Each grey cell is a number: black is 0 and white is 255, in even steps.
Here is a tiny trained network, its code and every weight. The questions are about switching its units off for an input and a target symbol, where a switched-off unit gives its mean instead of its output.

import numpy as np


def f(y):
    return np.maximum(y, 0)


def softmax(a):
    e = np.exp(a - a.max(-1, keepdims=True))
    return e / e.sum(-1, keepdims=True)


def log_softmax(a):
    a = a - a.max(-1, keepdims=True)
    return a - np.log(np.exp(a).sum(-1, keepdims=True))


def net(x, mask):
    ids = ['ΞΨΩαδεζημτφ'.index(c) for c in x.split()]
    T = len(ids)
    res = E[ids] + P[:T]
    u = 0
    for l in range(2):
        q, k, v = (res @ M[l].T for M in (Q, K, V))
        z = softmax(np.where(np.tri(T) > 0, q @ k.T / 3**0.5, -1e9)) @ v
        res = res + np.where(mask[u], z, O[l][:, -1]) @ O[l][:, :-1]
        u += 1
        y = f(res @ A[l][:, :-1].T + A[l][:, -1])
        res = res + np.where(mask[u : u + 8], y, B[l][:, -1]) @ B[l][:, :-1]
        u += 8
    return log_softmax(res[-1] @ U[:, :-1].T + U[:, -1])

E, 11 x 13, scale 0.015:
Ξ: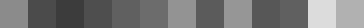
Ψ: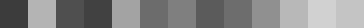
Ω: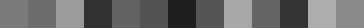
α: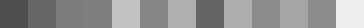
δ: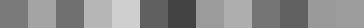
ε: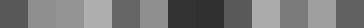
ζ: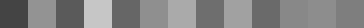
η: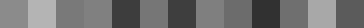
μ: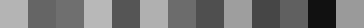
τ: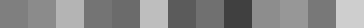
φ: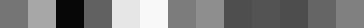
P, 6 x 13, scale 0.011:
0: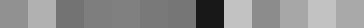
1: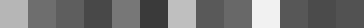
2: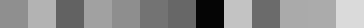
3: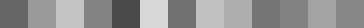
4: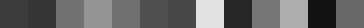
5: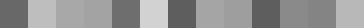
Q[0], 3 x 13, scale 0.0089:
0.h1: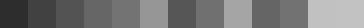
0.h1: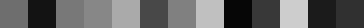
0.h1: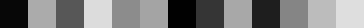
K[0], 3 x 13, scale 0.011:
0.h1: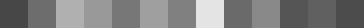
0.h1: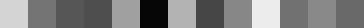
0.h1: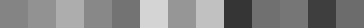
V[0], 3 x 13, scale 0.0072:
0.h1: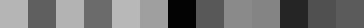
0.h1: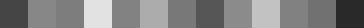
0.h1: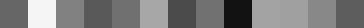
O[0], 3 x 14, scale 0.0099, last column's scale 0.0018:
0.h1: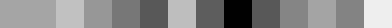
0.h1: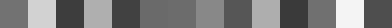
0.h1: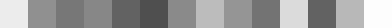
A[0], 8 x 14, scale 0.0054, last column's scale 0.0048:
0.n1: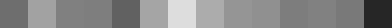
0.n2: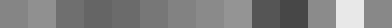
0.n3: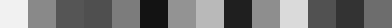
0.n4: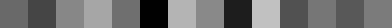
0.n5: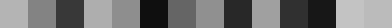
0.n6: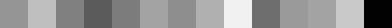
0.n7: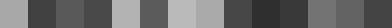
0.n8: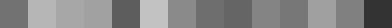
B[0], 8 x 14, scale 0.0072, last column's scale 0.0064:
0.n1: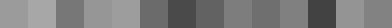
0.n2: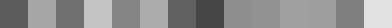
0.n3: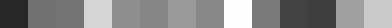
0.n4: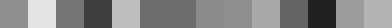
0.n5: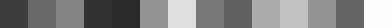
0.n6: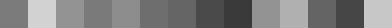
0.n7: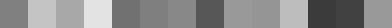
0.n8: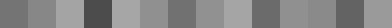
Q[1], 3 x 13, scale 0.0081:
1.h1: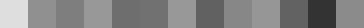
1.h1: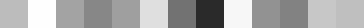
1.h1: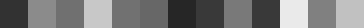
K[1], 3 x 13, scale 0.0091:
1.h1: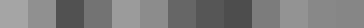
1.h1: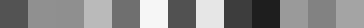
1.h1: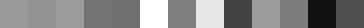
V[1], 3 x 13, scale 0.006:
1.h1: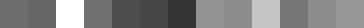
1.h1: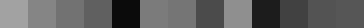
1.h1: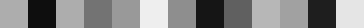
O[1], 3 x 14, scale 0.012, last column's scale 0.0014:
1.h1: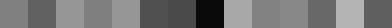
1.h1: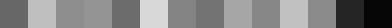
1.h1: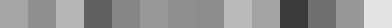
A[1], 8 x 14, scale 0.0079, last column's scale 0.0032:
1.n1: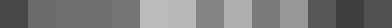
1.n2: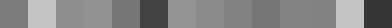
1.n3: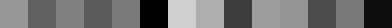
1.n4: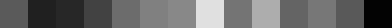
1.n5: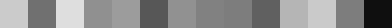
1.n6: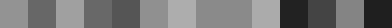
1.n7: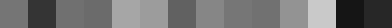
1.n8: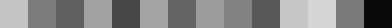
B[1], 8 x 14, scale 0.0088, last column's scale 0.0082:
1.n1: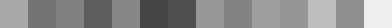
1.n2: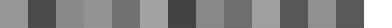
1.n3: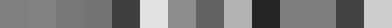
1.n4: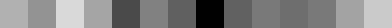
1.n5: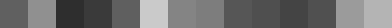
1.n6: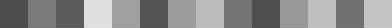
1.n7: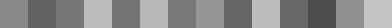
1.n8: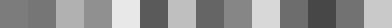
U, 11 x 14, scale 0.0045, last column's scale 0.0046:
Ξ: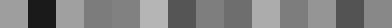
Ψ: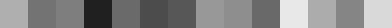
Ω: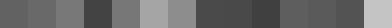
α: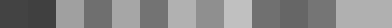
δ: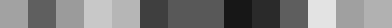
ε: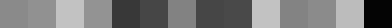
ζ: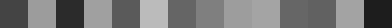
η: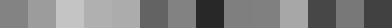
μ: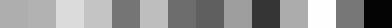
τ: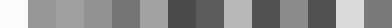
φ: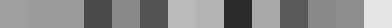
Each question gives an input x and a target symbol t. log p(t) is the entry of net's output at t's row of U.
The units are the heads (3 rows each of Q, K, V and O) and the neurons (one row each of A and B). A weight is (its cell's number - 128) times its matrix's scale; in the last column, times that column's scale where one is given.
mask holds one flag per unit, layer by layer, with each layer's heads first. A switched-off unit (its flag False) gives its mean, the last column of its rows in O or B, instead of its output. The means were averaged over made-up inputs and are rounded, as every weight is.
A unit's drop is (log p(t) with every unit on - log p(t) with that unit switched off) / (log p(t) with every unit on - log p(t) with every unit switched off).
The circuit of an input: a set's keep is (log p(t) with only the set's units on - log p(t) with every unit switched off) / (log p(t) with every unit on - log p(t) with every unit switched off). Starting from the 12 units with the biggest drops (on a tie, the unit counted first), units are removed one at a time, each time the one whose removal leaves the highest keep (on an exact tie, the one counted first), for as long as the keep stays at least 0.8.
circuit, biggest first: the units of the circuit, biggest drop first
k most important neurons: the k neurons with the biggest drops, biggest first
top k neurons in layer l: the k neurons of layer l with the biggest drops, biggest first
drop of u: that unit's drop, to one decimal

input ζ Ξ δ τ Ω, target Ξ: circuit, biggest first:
(0.h1; 1.n7)
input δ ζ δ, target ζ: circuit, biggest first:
(0.h1)
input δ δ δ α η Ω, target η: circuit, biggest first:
(1.h1; 1.n8; 0.h1)
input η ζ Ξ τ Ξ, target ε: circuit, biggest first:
(1.n4; 0.h1; 0.n5)
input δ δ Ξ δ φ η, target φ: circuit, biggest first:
(1.h1; 1.n8)
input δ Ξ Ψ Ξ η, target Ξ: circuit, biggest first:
(0.h1; 1.n7)
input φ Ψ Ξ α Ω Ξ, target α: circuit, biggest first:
(0.h1; 1.h1)
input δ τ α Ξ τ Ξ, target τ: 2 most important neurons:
(0.n5; 0.n2)
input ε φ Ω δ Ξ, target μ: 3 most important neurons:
(1.n3; 1.n4; 1.n6)
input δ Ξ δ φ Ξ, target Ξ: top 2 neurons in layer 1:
(1.n7; 1.n1)
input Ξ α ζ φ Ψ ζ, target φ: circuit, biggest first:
(1.h1; 1.n8; 0.h1)
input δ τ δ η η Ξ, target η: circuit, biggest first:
(1.n8; 1.h1; 0.h1)
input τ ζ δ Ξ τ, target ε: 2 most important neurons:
(1.n4; 0.n5)
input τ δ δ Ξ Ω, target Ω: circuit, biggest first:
(1.n3; 0.h1; 1.h1; 0.n5)
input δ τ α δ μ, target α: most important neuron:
(0.n3)
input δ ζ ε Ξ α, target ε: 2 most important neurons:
(1.n4; 0.n5)
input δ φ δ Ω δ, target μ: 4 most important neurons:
(1.n3; 1.n4; 0.n5; 1.n6)
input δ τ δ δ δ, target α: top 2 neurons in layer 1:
(1.n6; 1.n4)
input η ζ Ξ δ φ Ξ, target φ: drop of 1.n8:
0.2
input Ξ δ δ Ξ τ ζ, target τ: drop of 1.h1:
0.6
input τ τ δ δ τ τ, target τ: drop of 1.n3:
0.0
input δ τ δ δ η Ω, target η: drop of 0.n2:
0.2
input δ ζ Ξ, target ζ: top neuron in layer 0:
(0.n2)
